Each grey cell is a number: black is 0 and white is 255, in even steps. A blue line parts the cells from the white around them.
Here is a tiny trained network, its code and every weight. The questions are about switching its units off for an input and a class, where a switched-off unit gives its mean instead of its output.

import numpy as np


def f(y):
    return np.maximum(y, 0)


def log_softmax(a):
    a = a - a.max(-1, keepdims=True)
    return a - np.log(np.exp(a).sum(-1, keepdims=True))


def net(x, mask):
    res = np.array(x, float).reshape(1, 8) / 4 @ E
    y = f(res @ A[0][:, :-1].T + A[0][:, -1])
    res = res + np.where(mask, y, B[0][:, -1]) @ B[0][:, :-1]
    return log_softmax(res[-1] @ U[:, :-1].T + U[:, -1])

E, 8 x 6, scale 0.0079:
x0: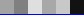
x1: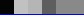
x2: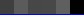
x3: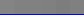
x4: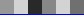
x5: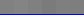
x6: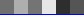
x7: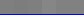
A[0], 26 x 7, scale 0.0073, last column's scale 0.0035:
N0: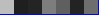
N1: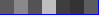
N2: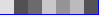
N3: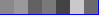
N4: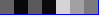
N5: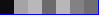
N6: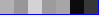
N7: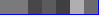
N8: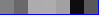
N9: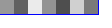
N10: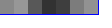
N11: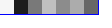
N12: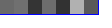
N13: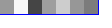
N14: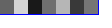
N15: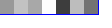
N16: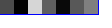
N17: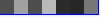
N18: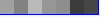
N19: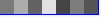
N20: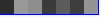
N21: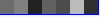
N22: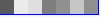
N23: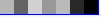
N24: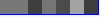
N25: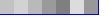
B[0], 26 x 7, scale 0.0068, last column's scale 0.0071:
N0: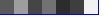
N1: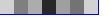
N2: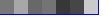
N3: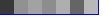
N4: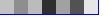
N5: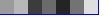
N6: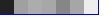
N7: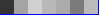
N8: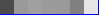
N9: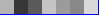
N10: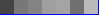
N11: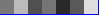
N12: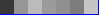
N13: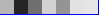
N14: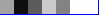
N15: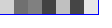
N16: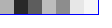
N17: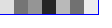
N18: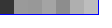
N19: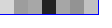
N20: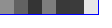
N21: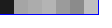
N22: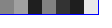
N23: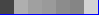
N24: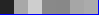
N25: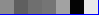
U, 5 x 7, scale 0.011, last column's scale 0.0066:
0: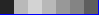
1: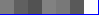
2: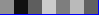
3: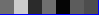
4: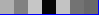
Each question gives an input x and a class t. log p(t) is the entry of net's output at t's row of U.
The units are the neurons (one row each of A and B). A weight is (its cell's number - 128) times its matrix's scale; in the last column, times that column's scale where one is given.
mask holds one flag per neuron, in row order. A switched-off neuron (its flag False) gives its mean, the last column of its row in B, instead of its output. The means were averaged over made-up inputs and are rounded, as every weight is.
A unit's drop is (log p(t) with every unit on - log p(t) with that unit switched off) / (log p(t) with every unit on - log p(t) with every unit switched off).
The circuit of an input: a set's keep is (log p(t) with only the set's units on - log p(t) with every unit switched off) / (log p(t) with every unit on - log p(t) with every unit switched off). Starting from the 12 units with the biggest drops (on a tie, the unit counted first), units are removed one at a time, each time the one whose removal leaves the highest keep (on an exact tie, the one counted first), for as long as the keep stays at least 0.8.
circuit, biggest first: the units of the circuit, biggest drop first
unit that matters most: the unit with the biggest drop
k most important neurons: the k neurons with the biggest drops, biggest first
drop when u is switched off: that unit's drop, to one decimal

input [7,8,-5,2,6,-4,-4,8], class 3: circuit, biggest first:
N22
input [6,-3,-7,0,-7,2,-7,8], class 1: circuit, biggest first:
N11, N14, N2, N9
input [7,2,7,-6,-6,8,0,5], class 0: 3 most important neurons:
N6, N8, N23
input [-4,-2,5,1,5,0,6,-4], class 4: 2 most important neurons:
N17, N1
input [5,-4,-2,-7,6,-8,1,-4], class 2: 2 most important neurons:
N13, N14
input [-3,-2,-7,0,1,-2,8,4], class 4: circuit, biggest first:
N15, N19
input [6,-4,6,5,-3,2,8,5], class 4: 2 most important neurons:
N17, N1
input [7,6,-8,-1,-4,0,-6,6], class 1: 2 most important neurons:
N22, N9
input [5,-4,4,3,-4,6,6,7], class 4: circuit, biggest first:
N17, N1
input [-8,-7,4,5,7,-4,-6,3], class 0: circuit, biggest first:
N21, N7, N24
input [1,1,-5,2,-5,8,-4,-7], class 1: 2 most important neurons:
N14, N13
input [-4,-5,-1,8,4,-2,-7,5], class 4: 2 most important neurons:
N4, N22
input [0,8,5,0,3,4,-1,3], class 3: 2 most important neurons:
N5, N20
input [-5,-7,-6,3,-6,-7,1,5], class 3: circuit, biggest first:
N11
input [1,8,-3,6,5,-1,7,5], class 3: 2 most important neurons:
N22, N5
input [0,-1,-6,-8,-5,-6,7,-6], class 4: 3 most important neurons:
N15, N19, N14
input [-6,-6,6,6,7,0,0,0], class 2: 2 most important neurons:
N14, N13
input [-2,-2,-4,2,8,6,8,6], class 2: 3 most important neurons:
N13, N14, N4
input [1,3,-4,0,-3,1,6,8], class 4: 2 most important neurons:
N15, N19
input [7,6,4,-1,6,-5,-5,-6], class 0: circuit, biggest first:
N6
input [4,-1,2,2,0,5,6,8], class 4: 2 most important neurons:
N17, N1
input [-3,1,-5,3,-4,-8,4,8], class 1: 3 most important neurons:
N14, N15, N13
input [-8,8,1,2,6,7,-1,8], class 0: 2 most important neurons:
N21, N7
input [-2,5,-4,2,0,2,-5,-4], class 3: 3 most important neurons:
N22, N5, N17
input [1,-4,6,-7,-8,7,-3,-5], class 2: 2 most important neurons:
N16, N22
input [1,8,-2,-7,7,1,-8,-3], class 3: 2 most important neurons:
N5, N22
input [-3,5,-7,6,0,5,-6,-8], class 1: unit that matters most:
N22
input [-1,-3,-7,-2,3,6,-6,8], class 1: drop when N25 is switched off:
0.2
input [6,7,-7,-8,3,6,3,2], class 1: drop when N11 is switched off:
0.1
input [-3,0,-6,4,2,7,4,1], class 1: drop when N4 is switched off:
0.2
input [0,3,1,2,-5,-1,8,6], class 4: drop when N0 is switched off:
0.0
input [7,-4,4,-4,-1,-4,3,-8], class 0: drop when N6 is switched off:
0.1
